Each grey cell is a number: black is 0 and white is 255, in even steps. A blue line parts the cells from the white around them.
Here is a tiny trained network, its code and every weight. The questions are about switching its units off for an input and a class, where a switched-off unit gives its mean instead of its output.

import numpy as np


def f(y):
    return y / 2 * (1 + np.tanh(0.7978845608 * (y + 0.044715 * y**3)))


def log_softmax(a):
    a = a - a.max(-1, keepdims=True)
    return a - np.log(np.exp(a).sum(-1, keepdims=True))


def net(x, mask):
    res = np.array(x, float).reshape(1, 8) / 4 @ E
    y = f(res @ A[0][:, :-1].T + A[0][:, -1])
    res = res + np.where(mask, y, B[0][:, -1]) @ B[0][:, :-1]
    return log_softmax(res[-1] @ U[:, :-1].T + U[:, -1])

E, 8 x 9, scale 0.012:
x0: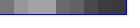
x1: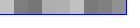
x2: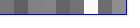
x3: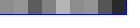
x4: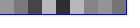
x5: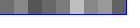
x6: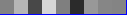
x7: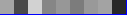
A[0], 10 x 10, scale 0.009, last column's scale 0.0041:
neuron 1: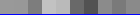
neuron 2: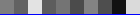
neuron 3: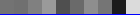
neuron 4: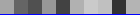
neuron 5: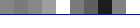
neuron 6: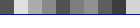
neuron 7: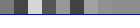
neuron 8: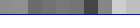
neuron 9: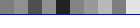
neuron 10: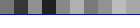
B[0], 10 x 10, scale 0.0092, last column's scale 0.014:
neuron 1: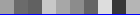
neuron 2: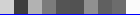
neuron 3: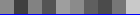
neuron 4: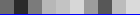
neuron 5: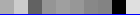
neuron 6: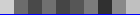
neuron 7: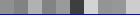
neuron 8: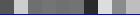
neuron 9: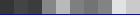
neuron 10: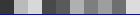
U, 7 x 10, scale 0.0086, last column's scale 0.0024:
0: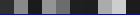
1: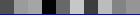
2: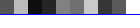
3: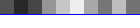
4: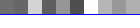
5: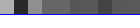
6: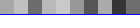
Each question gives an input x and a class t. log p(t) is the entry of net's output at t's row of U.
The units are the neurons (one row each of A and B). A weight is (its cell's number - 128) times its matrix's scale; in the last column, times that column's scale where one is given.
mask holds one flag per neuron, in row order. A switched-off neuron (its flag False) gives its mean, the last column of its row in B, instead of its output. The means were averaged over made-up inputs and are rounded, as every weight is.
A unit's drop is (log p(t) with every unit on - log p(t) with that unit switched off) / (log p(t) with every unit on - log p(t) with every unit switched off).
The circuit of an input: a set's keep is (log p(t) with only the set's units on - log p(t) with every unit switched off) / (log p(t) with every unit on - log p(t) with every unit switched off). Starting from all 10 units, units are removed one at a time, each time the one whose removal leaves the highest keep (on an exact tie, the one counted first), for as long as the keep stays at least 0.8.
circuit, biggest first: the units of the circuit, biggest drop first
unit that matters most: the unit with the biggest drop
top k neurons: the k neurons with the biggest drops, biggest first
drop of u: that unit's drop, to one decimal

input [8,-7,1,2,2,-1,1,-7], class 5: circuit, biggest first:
(neuron 6; neuron 3)
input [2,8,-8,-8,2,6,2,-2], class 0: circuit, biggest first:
(neuron 5; neuron 8)
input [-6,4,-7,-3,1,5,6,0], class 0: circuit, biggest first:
(neuron 8; neuron 5)
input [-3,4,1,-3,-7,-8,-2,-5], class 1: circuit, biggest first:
(neuron 8; neuron 10)
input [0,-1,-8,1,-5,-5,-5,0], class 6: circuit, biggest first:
(neuron 5)
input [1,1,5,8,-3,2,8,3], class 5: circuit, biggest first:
(neuron 3; neuron 2)
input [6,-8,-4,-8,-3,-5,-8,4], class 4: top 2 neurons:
(neuron 7; neuron 10)
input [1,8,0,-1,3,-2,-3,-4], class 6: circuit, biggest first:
(neuron 4; neuron 3)
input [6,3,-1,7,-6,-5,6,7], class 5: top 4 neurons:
(neuron 2; neuron 6; neuron 3; neuron 8)
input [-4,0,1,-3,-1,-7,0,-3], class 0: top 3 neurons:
(neuron 8; neuron 2; neuron 5)
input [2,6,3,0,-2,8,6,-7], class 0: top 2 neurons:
(neuron 4; neuron 9)
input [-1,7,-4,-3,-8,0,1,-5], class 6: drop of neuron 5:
0.2
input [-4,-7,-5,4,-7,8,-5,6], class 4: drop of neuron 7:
0.5
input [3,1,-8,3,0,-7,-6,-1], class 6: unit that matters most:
neuron 5
